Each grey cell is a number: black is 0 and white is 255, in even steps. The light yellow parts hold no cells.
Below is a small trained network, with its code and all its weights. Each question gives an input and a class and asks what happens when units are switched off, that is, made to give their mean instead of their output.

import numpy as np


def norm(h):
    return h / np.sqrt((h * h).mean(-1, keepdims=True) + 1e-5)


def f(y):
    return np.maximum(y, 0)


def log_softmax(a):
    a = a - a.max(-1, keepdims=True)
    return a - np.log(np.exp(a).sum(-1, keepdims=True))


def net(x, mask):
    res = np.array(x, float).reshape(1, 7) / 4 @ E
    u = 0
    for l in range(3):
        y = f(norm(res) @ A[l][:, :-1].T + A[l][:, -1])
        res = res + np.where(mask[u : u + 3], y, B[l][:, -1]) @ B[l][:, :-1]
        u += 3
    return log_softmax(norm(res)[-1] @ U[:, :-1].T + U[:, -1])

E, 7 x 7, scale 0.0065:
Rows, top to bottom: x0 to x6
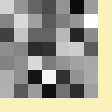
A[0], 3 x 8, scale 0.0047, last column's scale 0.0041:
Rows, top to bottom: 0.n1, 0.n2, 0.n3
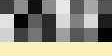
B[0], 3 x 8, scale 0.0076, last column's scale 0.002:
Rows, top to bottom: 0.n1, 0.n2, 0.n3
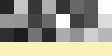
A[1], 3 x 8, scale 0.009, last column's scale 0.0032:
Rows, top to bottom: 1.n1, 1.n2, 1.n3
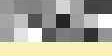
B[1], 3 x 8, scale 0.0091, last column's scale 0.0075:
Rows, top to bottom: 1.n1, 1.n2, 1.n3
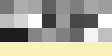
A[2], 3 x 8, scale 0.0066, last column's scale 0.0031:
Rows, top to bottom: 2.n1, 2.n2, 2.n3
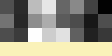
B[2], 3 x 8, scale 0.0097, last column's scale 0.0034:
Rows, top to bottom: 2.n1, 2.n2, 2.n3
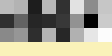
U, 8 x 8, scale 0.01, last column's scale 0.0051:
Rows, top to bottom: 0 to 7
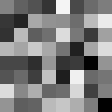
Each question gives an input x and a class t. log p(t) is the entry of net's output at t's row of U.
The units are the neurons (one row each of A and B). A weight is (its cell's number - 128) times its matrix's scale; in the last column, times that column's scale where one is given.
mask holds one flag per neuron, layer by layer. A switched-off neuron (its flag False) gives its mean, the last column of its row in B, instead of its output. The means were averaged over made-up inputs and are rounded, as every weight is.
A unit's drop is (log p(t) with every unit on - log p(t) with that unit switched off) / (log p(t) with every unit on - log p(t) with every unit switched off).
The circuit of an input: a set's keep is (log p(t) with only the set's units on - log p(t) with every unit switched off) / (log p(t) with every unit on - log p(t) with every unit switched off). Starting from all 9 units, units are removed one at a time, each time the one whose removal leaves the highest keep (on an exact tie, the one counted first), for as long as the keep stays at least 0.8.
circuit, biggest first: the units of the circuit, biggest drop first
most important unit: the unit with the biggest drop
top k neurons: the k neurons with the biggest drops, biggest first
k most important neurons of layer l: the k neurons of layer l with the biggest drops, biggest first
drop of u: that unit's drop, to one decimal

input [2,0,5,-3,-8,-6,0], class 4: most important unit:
1.n2
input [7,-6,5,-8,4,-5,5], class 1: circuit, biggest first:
1.n3; 1.n2
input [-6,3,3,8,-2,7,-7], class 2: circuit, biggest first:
1.n2; 2.n3
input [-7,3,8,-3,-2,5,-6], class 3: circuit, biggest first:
1.n2; 2.n2
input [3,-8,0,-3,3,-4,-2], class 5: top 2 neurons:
2.n3; 2.n1
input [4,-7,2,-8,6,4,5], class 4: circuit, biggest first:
2.n2; 1.n2
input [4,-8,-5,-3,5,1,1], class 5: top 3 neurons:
2.n1; 2.n3; 1.n2
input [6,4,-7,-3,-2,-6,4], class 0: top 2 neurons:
0.n2; 0.n3
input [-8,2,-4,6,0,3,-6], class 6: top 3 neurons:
1.n3; 1.n2; 2.n3
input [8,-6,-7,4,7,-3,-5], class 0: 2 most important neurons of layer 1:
1.n1; 1.n3
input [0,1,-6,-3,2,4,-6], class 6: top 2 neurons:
1.n2; 1.n3
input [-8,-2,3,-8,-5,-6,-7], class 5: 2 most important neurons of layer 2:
2.n1; 2.n3
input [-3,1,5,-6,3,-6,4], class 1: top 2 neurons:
1.n3; 1.n2
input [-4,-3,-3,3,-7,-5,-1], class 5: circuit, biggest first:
2.n3
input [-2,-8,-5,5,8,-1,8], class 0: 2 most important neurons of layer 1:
1.n1; 1.n3
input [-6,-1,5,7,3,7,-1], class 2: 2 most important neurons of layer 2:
2.n3; 2.n1
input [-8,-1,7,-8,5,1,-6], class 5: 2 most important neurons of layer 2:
2.n1; 2.n3
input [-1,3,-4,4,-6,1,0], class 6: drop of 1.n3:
0.2
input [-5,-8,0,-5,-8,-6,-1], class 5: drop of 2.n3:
0.2
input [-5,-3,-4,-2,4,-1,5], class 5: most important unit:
2.n1
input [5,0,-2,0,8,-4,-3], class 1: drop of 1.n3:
0.3
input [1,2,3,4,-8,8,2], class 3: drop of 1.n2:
0.9
